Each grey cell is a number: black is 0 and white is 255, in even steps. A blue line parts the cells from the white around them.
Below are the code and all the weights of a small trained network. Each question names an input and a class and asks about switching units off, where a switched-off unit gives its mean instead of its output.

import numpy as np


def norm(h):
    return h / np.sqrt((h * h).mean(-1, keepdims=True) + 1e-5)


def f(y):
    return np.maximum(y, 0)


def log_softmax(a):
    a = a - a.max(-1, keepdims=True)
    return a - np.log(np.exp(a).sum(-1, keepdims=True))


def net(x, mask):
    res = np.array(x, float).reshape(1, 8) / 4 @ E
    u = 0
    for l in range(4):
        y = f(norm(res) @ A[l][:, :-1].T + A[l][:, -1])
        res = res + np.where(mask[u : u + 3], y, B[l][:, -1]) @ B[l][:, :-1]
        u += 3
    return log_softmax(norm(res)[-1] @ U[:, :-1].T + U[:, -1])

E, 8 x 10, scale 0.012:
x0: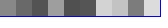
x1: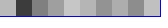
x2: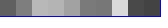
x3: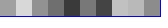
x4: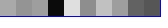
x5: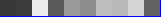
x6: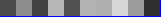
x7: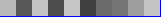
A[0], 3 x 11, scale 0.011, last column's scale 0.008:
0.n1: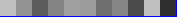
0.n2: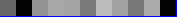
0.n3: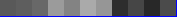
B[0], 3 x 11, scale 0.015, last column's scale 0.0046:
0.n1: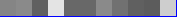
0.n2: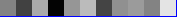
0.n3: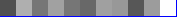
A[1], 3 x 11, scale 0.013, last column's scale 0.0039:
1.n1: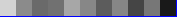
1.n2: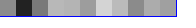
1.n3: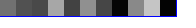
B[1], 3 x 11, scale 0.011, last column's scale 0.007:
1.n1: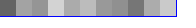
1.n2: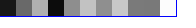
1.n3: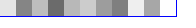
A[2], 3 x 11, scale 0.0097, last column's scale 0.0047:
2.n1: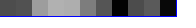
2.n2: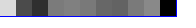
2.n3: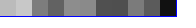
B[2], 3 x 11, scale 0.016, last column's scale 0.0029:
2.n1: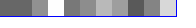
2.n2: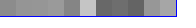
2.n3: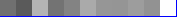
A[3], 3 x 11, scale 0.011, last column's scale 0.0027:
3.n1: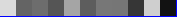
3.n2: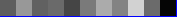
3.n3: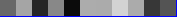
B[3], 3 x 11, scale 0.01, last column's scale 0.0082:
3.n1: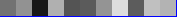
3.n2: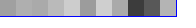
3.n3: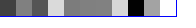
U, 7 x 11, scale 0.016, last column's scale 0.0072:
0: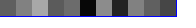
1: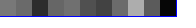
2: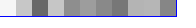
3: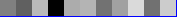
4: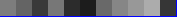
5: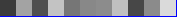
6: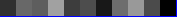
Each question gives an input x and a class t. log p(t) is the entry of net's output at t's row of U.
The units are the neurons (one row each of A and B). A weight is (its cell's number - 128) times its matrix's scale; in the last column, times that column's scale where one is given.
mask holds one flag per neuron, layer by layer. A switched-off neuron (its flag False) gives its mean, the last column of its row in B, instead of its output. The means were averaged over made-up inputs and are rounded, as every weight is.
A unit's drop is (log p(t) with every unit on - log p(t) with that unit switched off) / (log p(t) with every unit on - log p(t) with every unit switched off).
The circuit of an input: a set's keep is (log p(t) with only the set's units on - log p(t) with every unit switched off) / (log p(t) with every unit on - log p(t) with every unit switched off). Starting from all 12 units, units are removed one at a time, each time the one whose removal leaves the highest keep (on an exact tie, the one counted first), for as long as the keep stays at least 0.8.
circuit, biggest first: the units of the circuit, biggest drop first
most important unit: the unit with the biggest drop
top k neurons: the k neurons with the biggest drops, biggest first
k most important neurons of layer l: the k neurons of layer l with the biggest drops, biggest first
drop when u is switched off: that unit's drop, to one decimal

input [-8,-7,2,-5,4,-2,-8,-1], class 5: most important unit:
2.n1
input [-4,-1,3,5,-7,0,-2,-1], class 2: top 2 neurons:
(1.n2 0.n2)
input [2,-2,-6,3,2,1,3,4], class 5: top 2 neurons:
(1.n3 0.n2)
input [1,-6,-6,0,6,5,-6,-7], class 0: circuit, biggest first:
(1.n3 1.n2 3.n3)
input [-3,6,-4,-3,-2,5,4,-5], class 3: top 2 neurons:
(1.n2 0.n2)
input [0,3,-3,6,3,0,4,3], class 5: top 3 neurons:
(1.n3 0.n2 3.n3)
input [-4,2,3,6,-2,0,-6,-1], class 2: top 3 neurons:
(1.n2 0.n2 1.n1)
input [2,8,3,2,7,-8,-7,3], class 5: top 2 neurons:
(3.n1 1.n3)
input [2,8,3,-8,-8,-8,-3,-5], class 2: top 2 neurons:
(1.n3 3.n3)
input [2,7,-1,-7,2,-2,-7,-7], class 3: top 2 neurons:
(1.n2 0.n2)
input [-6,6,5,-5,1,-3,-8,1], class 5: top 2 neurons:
(1.n3 2.n1)
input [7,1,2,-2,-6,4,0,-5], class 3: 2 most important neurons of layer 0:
(0.n2 0.n3)
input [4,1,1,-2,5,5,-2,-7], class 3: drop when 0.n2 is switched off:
0.1
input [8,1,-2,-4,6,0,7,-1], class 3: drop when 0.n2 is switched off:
0.2
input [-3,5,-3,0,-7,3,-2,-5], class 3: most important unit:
1.n3
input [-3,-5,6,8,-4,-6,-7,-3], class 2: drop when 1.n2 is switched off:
0.2
